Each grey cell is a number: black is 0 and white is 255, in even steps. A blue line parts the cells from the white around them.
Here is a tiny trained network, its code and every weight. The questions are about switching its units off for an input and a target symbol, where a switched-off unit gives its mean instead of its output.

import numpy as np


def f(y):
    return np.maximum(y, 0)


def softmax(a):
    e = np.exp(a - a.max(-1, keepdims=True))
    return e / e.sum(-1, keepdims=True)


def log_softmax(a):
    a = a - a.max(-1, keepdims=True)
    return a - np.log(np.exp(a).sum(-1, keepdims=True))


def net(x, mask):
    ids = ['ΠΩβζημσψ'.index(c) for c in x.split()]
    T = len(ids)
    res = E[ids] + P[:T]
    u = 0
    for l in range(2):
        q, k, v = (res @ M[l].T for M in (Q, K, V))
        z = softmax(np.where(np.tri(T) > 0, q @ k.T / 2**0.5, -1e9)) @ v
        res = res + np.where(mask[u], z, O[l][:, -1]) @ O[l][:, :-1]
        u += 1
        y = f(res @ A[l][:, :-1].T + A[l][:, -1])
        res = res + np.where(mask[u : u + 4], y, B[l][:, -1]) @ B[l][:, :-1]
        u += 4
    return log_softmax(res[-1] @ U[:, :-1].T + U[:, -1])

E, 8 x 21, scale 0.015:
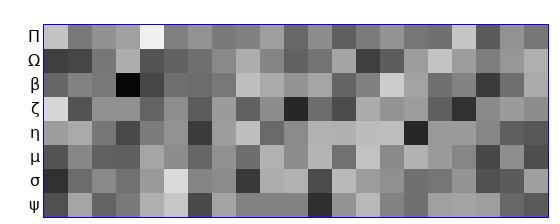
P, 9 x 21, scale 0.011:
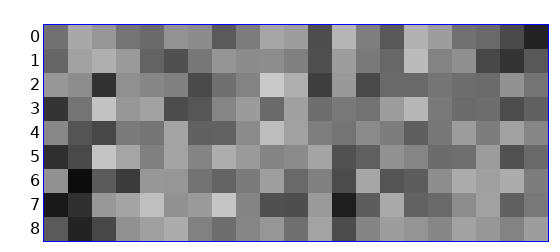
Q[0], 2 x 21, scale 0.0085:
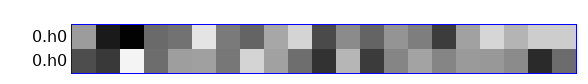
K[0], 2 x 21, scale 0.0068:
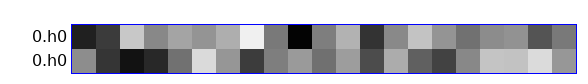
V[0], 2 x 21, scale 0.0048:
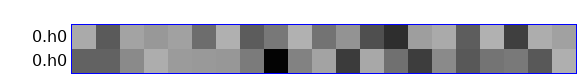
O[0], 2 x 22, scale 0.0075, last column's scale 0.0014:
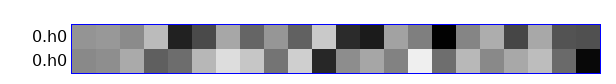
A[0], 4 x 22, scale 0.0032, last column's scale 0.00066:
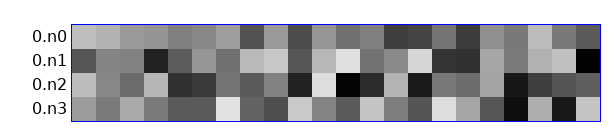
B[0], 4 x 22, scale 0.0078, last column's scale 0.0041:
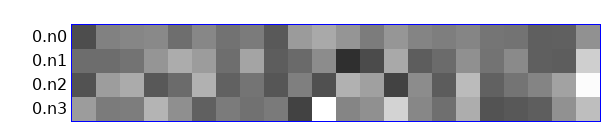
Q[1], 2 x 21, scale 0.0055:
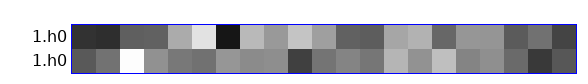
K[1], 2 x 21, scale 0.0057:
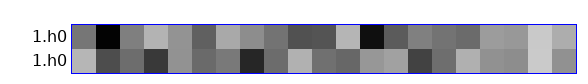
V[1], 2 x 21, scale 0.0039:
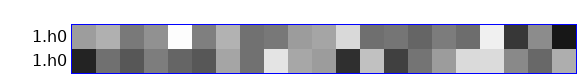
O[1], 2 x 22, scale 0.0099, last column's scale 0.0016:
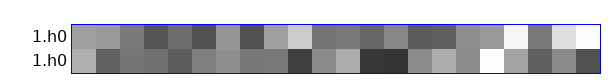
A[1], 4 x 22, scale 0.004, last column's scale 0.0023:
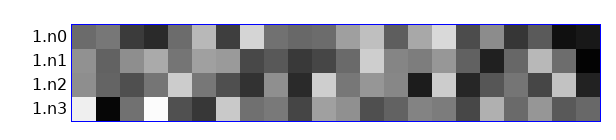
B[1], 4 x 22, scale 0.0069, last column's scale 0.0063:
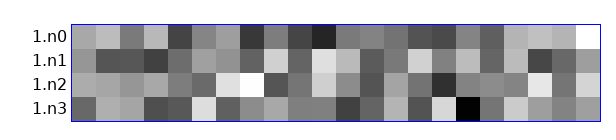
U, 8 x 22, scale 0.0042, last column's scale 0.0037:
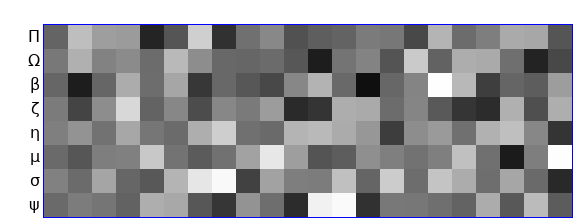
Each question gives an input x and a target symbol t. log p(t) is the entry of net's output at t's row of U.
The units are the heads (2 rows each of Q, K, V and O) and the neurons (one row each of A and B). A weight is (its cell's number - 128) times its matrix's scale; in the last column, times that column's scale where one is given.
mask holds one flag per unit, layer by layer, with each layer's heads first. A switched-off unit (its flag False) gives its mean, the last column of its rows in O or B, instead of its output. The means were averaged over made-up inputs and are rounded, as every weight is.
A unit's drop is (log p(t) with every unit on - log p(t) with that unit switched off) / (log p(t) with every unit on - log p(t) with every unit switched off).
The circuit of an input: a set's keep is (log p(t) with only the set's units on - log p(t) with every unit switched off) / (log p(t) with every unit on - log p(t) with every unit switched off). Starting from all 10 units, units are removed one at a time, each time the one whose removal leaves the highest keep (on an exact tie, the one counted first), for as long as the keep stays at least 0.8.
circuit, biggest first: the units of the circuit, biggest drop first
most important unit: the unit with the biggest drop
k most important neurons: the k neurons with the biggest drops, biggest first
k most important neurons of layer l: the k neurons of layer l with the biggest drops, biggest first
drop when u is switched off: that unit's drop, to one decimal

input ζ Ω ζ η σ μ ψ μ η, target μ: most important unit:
1.n0
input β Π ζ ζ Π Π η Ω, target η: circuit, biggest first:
[1.n2; 0.h0]
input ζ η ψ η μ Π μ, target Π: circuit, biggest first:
[0.h0; 1.h0]
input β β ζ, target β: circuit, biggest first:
[0.n2; 0.h0; 1.h0]
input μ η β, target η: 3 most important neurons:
[1.n2; 0.n2; 1.n0]
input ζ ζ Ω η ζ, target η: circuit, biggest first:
[0.h0; 1.n2]
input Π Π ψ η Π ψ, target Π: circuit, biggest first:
[0.h0; 1.h0]
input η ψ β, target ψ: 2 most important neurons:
[1.n0; 1.n2]
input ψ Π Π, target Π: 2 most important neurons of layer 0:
[0.n2; 0.n1]
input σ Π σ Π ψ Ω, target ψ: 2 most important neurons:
[1.n2; 0.n1]
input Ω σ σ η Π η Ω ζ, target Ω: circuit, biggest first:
[1.n3; 1.h0; 0.n2]
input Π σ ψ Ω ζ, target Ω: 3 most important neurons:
[1.n3; 0.n2; 0.n1]
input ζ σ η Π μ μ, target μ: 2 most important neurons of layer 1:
[1.n0; 1.n2]
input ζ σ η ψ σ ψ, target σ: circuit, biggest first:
[0.h0]
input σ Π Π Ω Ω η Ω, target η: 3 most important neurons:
[1.n2; 0.n2; 1.n3]
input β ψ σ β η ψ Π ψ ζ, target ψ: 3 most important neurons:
[1.n1; 1.n2; 0.n1]
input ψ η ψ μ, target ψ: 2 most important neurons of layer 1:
[1.n2; 1.n0]
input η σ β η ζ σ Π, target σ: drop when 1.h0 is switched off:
-0.1
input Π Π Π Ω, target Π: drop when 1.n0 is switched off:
-0.3
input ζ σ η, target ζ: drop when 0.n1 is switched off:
0.2
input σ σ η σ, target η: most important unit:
1.n2
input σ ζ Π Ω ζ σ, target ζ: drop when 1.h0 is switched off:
1.0
